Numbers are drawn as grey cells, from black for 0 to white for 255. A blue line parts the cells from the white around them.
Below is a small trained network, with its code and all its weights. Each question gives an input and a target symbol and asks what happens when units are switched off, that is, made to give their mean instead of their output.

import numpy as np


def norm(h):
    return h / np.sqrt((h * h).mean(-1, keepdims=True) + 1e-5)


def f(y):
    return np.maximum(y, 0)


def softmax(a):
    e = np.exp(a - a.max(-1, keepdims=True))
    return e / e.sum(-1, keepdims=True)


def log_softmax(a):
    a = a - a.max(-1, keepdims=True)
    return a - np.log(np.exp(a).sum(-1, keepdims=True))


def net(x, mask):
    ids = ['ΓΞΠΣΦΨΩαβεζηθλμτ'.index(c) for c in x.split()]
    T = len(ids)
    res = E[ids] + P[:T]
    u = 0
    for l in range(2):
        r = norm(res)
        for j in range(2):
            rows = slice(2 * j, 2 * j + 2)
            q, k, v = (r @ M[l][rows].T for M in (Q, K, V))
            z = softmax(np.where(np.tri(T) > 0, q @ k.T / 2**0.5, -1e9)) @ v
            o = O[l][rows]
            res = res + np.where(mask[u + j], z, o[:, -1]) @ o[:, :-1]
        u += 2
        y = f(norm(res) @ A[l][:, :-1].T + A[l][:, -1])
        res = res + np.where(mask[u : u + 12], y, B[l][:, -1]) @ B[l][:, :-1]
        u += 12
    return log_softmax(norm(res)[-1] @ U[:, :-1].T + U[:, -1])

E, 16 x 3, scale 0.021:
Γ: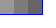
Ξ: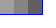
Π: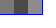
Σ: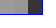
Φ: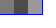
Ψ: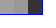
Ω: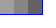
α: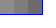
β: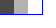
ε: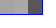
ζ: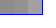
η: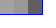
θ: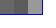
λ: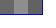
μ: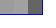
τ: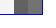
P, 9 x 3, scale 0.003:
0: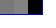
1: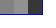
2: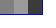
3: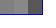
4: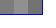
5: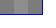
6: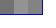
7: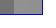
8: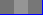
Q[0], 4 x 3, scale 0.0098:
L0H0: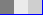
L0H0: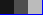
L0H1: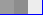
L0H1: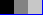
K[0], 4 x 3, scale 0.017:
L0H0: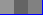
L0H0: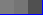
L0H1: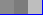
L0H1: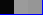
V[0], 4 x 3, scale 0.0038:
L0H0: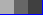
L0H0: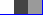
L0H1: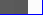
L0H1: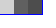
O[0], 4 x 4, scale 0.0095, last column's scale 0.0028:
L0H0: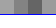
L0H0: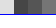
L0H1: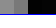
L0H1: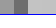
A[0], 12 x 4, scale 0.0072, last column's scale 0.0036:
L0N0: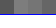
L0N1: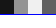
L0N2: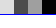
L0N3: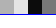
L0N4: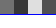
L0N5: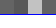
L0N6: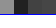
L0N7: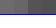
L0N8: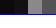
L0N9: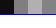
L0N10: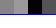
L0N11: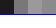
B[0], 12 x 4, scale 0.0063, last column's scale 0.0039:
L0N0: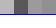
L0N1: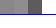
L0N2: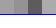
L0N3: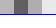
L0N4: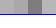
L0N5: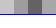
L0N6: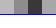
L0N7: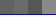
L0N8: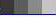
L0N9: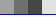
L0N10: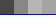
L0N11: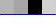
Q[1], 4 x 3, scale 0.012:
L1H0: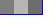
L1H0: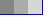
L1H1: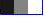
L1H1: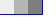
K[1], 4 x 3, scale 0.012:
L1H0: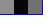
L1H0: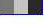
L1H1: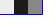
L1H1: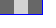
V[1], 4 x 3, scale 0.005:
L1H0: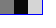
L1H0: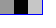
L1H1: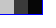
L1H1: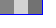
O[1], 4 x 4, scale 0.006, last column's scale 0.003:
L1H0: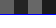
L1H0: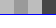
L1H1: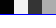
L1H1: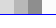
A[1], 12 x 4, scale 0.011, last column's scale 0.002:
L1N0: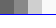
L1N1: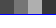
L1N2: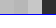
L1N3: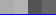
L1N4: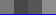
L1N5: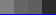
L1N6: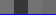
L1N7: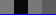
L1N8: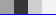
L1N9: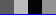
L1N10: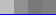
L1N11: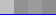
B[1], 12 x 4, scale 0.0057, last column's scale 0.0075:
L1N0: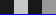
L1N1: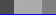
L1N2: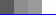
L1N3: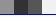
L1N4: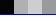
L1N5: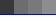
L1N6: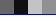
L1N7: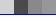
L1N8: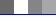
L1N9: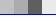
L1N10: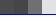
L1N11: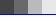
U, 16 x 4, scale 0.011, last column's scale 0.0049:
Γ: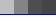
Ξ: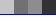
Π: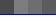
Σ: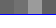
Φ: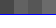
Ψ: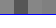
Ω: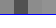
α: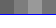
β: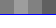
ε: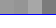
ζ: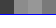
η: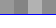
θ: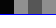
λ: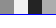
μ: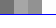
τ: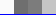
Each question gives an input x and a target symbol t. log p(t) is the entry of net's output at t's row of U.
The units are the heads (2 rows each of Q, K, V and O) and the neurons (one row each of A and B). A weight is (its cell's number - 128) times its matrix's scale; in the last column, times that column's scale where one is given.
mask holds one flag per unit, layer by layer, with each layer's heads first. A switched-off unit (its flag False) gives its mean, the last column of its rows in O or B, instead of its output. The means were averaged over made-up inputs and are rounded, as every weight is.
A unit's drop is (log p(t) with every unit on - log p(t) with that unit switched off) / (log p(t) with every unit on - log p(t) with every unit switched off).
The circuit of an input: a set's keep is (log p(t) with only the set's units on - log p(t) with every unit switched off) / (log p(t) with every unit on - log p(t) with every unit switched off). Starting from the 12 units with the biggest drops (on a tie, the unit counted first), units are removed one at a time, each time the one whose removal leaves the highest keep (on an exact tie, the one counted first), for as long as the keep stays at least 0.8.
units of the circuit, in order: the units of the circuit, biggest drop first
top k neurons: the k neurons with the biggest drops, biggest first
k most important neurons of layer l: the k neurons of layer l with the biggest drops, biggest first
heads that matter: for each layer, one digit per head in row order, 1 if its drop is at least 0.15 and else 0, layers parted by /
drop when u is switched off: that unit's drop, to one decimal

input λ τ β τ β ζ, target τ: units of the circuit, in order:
(L0H1 L1H1)
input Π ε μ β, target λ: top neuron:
(L0N3)
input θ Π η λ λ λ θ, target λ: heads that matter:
00 / 00
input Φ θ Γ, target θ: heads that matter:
01 / 11
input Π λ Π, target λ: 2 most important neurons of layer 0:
(L0N11 L0N4)
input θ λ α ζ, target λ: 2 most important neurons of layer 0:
(L0N11 L0N9)
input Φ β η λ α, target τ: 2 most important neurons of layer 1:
(L1N4 L1N3)
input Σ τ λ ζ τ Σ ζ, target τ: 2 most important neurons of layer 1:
(L1N0 L1N8)
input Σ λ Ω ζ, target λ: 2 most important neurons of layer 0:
(L0N9 L0N11)
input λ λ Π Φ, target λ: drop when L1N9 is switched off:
0.1
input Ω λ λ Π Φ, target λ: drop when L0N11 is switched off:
1.0
